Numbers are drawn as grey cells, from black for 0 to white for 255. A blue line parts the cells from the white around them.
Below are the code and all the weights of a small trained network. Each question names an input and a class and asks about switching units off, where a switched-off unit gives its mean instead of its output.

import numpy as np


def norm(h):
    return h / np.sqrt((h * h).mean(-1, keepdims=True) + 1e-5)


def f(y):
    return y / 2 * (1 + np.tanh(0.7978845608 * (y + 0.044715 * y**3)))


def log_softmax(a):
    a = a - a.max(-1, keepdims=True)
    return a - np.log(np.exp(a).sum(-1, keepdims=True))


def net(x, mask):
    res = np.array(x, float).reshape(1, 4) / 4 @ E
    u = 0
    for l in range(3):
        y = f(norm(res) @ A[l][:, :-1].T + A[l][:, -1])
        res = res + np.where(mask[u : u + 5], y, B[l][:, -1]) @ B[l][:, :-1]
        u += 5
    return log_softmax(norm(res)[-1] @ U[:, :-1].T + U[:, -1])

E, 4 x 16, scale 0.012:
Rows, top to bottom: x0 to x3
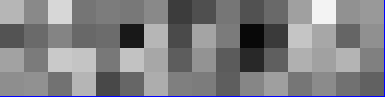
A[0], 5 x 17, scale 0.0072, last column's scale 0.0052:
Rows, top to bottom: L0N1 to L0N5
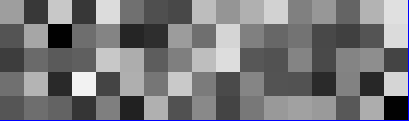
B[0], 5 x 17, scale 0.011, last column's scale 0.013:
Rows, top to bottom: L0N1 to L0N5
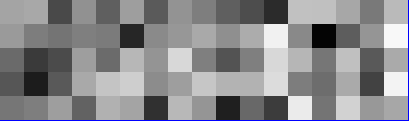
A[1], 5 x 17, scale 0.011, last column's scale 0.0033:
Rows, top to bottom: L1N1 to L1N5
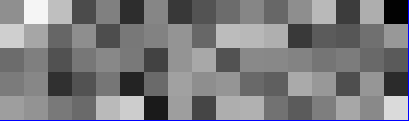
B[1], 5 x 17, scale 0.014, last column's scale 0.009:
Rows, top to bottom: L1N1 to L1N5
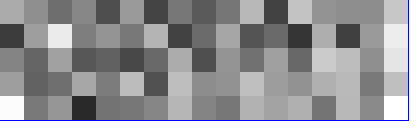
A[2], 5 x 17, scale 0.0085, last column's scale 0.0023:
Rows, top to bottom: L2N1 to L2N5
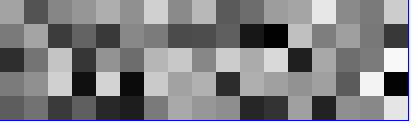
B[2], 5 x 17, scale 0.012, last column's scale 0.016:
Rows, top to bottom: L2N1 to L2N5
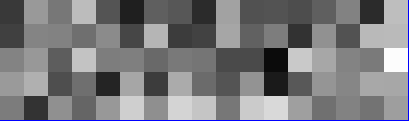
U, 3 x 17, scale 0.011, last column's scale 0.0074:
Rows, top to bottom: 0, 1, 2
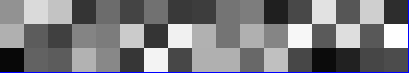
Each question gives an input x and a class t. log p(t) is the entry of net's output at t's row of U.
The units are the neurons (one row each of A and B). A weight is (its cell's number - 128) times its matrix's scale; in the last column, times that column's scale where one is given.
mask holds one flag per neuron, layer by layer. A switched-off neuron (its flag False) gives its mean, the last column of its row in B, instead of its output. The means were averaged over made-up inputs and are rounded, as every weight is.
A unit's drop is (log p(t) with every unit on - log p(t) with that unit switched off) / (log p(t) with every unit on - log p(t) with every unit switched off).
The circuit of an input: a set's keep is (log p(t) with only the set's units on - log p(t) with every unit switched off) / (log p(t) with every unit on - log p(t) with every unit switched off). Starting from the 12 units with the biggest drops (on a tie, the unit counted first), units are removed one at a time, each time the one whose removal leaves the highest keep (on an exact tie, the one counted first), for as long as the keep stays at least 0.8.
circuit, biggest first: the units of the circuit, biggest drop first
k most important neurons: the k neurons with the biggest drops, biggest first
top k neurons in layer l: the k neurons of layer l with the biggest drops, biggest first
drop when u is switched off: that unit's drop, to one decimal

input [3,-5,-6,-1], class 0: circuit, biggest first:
[L1N2]
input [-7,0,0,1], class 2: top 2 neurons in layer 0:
[L0N2; L0N5]
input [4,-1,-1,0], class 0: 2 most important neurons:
[L0N4; L0N2]
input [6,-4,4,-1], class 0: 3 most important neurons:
[L0N4; L1N4; L0N3]
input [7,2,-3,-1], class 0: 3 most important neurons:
[L0N2; L2N2; L0N4]
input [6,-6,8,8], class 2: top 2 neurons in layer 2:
[L2N1; L2N3]
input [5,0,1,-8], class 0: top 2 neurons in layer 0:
[L0N2; L0N4]
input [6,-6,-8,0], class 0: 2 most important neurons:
[L1N2; L0N5]
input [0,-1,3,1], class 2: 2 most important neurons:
[L2N1; L0N5]
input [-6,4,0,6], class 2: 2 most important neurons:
[L0N4; L1N5]
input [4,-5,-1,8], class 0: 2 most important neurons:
[L1N2; L0N5]
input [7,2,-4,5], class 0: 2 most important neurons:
[L0N2; L2N2]
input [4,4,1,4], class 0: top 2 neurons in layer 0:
[L0N4; L0N2]
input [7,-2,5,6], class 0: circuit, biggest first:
[L0N4]
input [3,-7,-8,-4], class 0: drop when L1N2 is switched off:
0.7
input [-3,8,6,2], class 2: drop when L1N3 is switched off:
0.0
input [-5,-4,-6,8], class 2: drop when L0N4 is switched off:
0.1
